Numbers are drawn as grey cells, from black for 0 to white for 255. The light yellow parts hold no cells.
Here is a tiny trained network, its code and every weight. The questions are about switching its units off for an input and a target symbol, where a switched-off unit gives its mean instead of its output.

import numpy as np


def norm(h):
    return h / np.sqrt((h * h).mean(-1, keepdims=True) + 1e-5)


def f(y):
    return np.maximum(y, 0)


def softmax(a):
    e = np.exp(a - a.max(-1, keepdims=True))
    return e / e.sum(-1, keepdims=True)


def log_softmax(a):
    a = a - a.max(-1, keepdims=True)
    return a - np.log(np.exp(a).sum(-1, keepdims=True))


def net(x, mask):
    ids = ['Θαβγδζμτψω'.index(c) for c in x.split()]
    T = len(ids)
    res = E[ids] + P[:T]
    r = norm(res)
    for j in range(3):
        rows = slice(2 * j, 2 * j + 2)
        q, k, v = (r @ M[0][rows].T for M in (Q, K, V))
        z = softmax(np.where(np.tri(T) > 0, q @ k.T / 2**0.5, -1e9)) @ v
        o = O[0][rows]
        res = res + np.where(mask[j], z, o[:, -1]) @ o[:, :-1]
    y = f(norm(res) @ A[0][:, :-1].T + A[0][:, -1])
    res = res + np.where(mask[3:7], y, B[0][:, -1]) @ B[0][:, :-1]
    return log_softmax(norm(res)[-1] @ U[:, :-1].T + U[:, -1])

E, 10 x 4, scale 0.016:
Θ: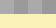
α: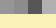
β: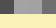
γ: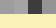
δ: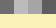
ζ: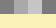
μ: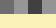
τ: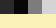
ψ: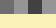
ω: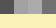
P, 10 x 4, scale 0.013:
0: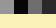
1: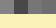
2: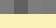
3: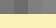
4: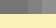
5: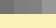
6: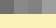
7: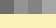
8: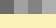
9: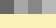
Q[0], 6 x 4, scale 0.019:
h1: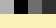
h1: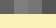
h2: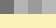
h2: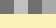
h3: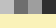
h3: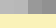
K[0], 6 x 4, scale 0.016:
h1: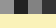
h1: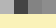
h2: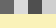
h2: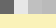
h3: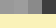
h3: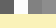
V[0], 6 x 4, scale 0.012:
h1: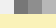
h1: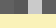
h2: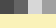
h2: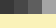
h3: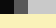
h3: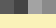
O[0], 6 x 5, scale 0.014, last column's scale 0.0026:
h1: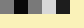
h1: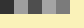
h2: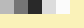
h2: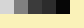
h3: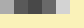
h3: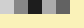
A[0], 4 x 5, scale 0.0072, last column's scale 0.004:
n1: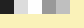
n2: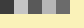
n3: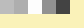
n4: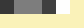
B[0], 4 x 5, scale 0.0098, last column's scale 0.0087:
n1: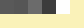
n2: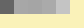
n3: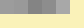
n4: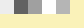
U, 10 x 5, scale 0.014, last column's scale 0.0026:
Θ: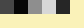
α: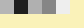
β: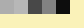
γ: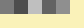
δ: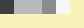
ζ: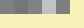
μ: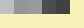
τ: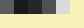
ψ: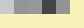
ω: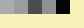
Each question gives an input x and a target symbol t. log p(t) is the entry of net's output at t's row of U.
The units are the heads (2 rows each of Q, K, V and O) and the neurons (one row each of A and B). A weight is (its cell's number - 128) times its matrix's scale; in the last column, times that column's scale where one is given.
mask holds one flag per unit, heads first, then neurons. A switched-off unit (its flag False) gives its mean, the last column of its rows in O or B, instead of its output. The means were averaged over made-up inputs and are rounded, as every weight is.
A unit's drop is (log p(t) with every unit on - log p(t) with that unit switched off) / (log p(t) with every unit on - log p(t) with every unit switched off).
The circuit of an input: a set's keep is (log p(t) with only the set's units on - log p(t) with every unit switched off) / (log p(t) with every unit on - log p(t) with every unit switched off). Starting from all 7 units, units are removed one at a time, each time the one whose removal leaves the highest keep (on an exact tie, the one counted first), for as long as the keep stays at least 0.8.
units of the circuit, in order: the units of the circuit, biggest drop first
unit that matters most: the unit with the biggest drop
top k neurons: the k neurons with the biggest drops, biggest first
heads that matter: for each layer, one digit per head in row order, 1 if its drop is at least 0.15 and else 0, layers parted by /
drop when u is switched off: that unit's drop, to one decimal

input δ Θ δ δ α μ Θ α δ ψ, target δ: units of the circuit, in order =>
(h3; n4; h1)
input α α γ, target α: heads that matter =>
100
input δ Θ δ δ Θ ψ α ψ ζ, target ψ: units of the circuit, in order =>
(h2)
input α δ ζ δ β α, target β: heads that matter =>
110
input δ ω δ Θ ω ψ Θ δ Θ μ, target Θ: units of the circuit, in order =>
(h1; h3)
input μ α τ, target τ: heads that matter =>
001
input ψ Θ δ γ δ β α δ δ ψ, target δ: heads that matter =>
101
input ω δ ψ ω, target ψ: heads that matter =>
000
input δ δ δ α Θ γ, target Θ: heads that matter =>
110
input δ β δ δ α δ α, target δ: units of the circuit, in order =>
(h3; n4)
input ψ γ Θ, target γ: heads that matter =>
011
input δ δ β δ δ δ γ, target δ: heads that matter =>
001
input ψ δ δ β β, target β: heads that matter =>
010
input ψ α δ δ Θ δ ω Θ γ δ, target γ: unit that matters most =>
h1
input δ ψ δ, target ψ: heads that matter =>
000
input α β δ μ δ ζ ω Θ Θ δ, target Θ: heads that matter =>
100
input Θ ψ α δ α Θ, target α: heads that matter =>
110
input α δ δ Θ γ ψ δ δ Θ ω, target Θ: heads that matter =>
100
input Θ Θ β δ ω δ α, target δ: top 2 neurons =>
(n4; n2)
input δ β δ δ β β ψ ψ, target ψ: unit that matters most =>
h1
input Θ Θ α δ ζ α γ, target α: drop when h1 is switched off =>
1.2
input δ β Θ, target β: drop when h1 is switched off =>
0.3
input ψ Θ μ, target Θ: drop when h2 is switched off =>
0.1
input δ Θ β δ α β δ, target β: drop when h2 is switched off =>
0.2
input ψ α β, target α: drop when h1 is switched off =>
0.5
